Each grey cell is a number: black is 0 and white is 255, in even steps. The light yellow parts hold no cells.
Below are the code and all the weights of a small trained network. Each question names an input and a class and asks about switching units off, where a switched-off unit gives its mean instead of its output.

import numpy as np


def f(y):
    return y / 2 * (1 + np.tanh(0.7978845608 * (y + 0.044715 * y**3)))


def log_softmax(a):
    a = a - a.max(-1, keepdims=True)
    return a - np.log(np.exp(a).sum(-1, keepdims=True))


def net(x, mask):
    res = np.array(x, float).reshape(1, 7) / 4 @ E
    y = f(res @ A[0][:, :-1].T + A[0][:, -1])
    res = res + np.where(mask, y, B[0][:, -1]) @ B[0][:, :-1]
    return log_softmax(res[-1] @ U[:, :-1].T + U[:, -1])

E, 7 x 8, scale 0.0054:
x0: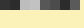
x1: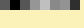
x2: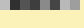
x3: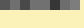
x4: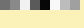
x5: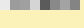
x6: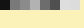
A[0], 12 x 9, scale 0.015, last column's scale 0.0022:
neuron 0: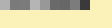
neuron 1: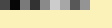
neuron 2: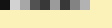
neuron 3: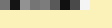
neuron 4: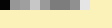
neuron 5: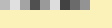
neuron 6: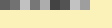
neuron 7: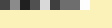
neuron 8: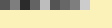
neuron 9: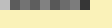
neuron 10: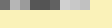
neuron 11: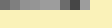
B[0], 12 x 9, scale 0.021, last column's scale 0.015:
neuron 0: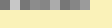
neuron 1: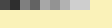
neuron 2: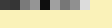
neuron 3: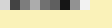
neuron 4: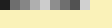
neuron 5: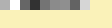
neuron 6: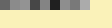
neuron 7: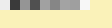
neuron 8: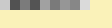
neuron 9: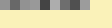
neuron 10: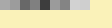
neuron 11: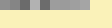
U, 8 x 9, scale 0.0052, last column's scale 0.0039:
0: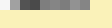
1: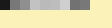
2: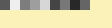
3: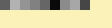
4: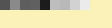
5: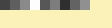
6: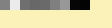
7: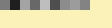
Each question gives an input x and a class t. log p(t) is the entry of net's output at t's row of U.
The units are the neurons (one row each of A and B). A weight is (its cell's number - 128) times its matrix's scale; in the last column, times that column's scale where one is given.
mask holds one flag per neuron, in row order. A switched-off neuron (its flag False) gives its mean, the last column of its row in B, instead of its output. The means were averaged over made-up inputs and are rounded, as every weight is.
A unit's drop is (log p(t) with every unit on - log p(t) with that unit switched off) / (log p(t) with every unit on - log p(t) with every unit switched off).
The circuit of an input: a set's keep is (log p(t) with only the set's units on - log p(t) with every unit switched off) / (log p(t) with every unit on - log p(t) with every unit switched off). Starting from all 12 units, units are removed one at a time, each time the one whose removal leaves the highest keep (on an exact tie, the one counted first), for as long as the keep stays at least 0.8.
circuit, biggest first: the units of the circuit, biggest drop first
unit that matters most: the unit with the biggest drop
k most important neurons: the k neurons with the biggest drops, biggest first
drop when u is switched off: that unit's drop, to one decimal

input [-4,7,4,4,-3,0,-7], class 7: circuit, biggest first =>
(neuron 5)
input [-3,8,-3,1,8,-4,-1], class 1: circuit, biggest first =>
(neuron 10; neuron 7; neuron 3)
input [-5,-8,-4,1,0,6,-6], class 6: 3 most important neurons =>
(neuron 5; neuron 7; neuron 3)
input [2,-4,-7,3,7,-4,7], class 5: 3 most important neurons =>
(neuron 4; neuron 5; neuron 7)
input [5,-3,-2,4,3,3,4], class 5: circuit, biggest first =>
(neuron 4; neuron 7)
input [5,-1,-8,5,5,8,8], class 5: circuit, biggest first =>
(neuron 4; neuron 2)
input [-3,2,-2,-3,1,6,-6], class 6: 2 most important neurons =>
(neuron 7; neuron 3)
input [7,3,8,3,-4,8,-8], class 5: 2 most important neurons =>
(neuron 5; neuron 9)
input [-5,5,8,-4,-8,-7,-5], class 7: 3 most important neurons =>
(neuron 1; neuron 5; neuron 10)
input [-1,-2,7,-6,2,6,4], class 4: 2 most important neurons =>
(neuron 3; neuron 7)
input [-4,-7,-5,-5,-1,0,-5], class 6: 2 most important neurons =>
(neuron 5; neuron 7)
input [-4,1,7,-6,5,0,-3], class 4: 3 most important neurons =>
(neuron 3; neuron 7; neuron 1)
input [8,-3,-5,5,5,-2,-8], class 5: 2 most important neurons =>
(neuron 3; neuron 2)
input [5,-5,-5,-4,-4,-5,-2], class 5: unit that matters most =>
neuron 2
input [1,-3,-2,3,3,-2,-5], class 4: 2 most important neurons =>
(neuron 2; neuron 7)
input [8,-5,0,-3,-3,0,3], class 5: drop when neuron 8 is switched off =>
0.0
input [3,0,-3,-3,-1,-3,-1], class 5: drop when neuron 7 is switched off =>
0.1
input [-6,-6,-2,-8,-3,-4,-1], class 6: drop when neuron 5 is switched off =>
0.4
